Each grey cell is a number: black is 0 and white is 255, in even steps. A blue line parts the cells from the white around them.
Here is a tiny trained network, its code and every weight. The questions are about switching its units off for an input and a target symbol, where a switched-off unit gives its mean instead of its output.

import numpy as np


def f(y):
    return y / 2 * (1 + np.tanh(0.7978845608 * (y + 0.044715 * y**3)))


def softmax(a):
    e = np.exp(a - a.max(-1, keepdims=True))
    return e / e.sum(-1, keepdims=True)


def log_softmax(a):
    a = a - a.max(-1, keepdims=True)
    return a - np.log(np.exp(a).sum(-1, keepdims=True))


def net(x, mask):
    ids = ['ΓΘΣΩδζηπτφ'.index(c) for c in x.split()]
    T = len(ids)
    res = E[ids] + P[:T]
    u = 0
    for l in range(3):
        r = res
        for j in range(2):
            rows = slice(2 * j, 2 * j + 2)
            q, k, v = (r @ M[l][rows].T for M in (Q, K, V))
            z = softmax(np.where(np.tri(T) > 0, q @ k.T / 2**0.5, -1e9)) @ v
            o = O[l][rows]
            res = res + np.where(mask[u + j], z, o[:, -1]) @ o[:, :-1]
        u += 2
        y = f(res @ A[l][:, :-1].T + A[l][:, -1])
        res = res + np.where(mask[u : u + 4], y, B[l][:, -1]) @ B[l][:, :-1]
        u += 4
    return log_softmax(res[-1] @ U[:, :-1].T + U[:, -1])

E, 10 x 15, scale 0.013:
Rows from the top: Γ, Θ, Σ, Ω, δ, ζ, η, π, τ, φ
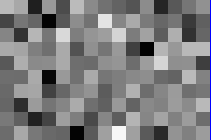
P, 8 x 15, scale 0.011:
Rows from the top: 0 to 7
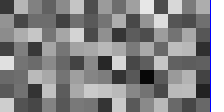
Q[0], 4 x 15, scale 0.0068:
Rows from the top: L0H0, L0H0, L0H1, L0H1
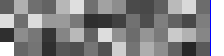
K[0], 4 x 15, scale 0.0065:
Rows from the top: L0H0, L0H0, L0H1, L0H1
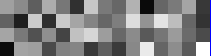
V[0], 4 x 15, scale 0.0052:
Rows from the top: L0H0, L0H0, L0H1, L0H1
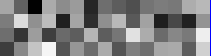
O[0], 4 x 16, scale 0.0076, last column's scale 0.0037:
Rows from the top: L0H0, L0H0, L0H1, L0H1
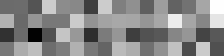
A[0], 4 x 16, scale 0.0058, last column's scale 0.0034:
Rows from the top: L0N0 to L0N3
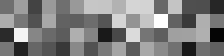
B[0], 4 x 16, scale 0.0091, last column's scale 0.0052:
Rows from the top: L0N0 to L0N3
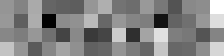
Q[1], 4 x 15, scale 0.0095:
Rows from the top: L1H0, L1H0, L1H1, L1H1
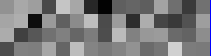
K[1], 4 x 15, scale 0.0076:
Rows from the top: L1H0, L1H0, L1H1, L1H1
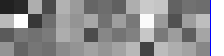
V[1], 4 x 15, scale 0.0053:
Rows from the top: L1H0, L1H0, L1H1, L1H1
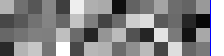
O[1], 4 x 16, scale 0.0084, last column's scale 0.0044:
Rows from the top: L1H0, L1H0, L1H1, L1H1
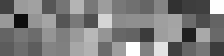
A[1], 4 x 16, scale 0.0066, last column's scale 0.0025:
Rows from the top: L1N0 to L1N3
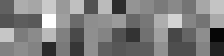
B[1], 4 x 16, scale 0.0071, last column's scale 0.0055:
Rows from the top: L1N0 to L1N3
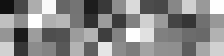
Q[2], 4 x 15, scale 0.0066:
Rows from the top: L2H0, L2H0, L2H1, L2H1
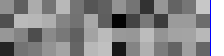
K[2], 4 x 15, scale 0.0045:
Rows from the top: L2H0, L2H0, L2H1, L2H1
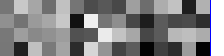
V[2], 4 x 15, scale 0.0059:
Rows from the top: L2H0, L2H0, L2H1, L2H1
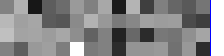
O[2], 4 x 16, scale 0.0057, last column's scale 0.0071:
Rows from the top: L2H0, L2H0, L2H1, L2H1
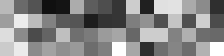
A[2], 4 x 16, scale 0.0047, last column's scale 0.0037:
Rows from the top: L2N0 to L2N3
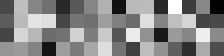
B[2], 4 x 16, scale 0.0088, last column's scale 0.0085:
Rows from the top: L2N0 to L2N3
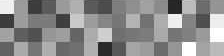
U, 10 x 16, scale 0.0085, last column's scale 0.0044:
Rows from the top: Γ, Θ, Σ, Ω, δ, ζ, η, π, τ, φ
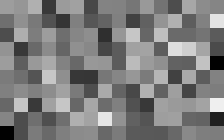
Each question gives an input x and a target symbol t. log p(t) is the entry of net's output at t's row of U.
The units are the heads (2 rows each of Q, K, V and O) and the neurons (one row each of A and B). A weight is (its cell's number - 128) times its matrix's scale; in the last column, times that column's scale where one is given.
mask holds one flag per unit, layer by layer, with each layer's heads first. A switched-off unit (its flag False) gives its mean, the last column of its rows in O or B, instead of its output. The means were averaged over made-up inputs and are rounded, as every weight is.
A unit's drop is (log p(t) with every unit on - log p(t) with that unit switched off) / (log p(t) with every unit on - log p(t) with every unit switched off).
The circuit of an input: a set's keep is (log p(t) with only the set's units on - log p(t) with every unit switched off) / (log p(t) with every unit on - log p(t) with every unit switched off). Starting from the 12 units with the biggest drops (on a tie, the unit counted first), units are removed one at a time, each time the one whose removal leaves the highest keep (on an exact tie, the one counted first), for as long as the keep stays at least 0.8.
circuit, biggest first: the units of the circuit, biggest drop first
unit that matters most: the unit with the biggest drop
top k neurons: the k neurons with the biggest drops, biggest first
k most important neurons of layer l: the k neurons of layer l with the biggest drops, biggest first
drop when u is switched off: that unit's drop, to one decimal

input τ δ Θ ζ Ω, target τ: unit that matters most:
L2H0
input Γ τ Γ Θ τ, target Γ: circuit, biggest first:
L0N1, L1H1
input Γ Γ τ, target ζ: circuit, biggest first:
L0H0, L0N1
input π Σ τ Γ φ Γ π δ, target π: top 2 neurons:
L0N1, L2N3
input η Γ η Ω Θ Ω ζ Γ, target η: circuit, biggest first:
L0N2, L2H0, L1H0, L0H0
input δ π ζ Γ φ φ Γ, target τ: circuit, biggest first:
L1H0, L2N3
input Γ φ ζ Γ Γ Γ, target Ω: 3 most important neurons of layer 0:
L0N1, L0N3, L0N2
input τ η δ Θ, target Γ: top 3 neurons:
L2N0, L0N0, L1N0
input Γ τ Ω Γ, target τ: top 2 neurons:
L1N0, L2N2
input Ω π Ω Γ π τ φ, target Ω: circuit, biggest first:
L2H1, L1H0
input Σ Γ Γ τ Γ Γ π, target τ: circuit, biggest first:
L0H0, L2N3
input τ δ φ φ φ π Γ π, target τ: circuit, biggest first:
L2H0, L0N1, L1N0
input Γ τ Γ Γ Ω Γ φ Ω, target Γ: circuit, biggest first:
L1H1, L0N1
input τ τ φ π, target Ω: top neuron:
L0N3
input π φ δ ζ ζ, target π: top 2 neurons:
L1N1, L2N3
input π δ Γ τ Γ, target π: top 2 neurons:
L1N1, L0N1
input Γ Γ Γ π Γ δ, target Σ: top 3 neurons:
L2N1, L0N1, L1N3
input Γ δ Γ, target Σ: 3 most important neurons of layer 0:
L0N1, L0N0, L0N3
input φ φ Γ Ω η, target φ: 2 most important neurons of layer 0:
L0N0, L0N2
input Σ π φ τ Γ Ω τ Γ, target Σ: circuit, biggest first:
L1H1
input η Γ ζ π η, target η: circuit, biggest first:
L0N2, L2H0, L1H0, L0H0
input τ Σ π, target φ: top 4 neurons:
L0N3, L1N0, L0N1, L1N3
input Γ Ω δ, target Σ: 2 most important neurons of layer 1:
L1N0, L1N2
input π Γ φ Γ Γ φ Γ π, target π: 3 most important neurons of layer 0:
L0N1, L0N2, L0N3
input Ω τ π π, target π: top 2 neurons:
L1N3, L1N2
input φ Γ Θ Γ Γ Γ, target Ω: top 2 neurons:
L1N0, L0N1
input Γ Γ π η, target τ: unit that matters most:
L0H0
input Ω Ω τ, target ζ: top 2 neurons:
L1N0, L0N1
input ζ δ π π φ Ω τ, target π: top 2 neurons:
L0N1, L1N0
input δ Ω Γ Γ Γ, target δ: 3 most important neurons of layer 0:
L0N2, L0N1, L0N3
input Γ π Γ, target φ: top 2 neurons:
L1N0, L0N0
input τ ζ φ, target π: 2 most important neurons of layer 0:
L0N3, L0N1
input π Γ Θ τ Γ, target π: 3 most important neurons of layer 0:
L0N1, L0N2, L0N0
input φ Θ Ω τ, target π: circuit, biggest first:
L1H0
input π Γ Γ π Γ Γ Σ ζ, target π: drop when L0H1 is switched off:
0.6
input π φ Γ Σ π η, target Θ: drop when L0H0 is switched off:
0.2
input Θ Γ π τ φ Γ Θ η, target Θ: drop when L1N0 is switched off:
0.1
